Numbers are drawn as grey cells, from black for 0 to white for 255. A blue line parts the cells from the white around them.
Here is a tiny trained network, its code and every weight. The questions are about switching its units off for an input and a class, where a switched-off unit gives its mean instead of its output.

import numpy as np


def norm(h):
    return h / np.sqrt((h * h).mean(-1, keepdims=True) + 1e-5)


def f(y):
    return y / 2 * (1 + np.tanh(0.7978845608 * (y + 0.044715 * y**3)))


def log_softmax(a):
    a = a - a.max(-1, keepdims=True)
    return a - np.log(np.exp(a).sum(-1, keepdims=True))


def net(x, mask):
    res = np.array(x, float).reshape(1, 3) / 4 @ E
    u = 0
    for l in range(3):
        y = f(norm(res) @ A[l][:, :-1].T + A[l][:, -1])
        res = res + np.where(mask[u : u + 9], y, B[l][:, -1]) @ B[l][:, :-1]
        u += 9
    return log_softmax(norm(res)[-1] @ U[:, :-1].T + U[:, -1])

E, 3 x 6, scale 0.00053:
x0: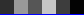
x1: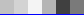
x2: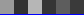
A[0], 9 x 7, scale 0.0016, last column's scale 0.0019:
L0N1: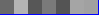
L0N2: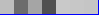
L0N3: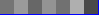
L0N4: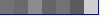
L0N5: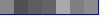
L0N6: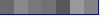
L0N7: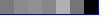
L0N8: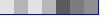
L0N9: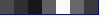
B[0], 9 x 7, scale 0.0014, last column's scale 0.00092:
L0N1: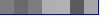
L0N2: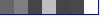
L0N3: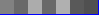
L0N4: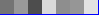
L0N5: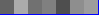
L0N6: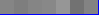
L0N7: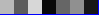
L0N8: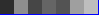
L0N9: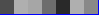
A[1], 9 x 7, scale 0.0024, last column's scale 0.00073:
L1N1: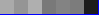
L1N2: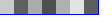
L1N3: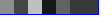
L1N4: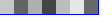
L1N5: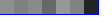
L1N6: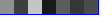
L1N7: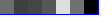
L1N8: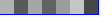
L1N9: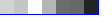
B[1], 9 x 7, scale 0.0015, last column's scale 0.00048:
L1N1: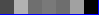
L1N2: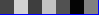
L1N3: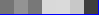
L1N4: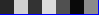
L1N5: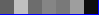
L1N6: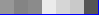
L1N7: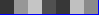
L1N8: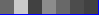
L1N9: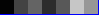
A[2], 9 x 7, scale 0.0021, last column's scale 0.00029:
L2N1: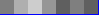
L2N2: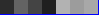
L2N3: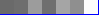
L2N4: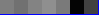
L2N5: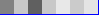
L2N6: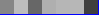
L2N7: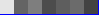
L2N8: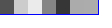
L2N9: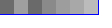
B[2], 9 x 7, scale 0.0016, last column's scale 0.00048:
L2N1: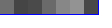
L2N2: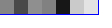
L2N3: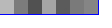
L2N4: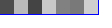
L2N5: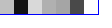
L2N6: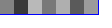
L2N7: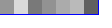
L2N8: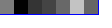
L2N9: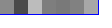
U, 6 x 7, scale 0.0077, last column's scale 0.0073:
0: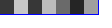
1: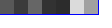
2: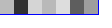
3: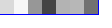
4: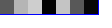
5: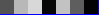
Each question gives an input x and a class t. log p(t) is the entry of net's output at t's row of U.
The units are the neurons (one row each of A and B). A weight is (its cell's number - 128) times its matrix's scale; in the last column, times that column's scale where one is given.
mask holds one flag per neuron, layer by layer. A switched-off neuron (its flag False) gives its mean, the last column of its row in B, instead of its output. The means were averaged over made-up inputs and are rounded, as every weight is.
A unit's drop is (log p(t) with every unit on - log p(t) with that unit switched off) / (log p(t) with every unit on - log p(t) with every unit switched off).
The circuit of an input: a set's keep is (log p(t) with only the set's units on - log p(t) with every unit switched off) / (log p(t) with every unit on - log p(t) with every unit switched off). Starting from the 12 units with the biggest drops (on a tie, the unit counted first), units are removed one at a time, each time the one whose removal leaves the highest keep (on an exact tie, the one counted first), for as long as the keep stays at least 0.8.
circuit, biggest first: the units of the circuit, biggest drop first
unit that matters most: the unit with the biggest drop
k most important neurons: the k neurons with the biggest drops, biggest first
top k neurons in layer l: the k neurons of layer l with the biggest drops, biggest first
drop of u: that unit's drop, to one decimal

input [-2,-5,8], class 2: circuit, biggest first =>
L1N6, L1N9
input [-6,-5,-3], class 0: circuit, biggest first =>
L1N4, L1N2
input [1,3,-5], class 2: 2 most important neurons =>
L1N7, L0N9
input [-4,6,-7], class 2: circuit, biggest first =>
L2N5
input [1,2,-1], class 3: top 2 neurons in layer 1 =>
L1N4, L1N2
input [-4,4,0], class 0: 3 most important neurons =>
L0N9, L1N7, L1N2
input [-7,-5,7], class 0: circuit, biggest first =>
L1N4, L1N2
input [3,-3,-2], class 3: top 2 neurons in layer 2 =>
L2N7, L2N8
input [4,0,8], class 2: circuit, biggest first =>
L1N6, L1N4
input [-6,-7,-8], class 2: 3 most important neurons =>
L2N5, L1N9, L0N8
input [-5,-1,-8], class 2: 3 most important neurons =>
L2N5, L0N2, L2N6
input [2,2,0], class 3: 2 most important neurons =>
L1N4, L1N2
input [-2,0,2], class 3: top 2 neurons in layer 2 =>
L2N7, L2N5
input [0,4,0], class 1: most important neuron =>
L1N9
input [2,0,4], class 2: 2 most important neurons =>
L0N2, L1N6
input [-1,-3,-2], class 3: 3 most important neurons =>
L1N9, L0N8, L2N7
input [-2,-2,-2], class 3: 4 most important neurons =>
L0N2, L1N9, L1N6, L1N3
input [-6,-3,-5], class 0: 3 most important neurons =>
L1N4, L1N2, L1N6
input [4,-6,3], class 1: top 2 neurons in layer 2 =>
L2N2, L2N5
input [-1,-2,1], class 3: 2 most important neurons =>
L1N9, L2N7
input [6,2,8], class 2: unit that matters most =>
L1N6
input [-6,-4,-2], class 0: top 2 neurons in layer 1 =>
L1N4, L1N2
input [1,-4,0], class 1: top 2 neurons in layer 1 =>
L1N2, L1N4
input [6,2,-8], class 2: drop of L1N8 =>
0.1
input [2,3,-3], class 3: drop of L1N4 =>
1.0
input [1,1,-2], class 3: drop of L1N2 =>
0.2
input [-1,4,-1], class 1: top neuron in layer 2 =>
L2N8
